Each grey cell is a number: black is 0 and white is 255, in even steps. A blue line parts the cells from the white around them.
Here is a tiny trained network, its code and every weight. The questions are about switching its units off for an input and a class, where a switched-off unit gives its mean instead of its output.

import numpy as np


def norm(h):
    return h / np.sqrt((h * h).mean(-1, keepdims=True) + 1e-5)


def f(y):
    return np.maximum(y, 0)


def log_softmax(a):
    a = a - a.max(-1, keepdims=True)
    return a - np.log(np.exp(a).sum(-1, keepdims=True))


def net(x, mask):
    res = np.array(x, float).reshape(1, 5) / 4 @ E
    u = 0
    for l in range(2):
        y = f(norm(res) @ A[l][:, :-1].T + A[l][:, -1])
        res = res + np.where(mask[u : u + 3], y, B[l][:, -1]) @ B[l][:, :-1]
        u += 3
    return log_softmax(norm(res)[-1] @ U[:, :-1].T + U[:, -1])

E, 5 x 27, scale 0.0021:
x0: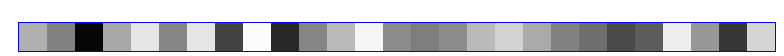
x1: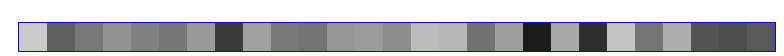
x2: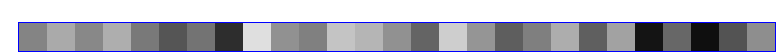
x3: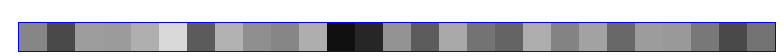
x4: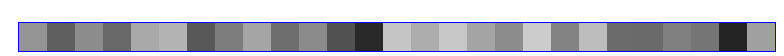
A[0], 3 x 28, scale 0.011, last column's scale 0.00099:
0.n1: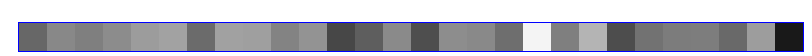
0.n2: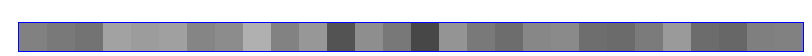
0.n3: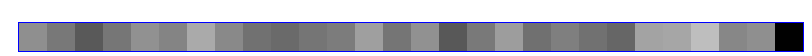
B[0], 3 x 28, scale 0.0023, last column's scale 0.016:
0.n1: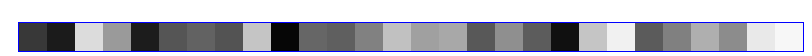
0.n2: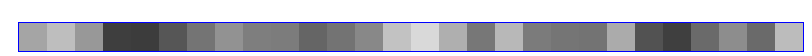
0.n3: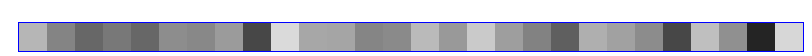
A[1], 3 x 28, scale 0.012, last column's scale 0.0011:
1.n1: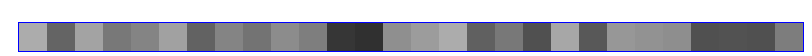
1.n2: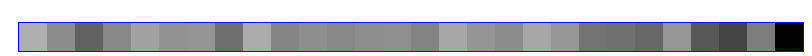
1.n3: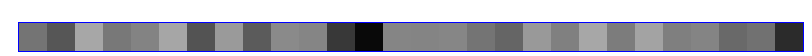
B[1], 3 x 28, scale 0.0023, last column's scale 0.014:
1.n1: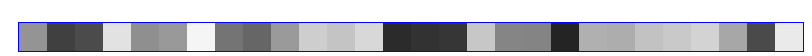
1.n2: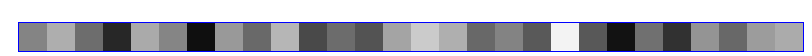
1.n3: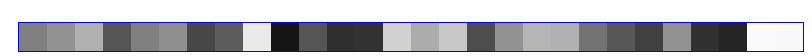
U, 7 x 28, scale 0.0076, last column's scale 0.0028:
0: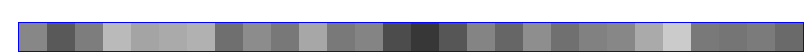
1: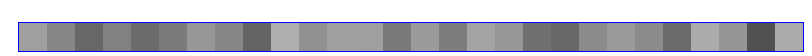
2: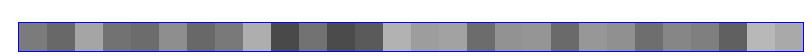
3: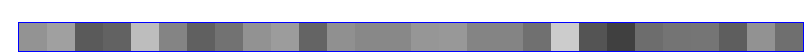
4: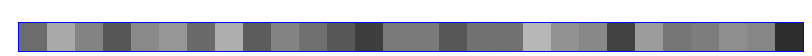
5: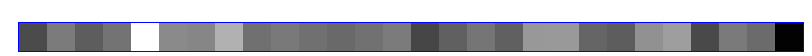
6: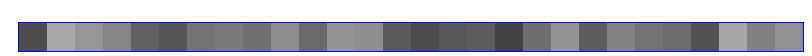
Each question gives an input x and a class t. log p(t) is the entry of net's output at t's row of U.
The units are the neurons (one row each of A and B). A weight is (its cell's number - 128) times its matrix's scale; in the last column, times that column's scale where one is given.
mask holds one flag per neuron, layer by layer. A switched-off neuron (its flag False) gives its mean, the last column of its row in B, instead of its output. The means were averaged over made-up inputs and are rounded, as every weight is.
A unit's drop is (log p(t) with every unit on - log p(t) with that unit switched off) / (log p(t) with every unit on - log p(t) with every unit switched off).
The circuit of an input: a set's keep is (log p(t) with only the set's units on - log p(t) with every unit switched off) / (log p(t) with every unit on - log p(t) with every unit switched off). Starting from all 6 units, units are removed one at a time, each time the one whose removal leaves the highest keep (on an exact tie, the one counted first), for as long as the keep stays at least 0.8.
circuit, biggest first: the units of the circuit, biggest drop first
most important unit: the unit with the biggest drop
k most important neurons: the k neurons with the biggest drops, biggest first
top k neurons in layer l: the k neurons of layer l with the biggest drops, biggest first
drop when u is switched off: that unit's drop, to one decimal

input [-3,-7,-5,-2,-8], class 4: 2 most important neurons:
(1.n1; 0.n1)
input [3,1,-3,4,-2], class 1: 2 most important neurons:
(0.n3; 1.n3)
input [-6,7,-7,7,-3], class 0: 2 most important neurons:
(1.n1; 0.n1)
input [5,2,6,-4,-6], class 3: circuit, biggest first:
(0.n1; 1.n2)
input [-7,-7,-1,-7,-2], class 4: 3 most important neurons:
(0.n1; 1.n1; 0.n2)
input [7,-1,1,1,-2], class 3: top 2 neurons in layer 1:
(1.n1; 1.n2)
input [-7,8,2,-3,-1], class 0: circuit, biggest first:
(1.n1; 0.n3; 0.n1)
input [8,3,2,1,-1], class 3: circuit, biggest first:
(0.n1)
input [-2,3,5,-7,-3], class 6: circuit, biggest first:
(0.n3; 1.n1; 1.n3; 0.n1)
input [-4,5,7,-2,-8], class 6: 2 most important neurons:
(0.n3; 1.n1)
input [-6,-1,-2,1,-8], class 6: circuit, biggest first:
(0.n1; 0.n3)
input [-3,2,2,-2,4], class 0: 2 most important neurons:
(1.n1; 0.n1)
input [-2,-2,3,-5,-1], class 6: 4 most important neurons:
(0.n3; 1.n3; 1.n1; 0.n1)
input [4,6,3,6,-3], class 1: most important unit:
0.n2
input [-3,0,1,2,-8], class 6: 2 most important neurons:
(1.n1; 0.n3)
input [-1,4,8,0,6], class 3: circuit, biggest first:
(1.n2; 0.n1)
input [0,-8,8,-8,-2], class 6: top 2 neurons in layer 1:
(1.n3; 1.n1)
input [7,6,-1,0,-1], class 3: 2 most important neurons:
(0.n1; 1.n2)
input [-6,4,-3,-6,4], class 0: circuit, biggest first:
(1.n1; 0.n1; 0.n3)
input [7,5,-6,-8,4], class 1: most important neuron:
(0.n3)
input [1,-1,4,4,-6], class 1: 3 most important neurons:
(0.n2; 1.n3; 0.n1)
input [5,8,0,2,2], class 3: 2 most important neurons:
(1.n2; 0.n1)
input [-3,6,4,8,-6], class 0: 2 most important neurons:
(1.n1; 0.n3)
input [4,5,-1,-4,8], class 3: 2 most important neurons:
(0.n1; 1.n2)
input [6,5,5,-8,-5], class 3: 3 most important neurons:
(0.n1; 1.n2; 1.n1)
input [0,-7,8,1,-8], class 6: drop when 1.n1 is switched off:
0.2
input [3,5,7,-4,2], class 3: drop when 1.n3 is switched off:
0.0
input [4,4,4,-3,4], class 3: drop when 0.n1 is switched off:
0.4
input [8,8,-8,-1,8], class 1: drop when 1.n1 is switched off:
-0.1
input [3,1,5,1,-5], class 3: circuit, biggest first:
(0.n1)
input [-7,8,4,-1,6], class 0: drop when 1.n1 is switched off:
0.9
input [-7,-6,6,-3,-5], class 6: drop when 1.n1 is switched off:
0.1
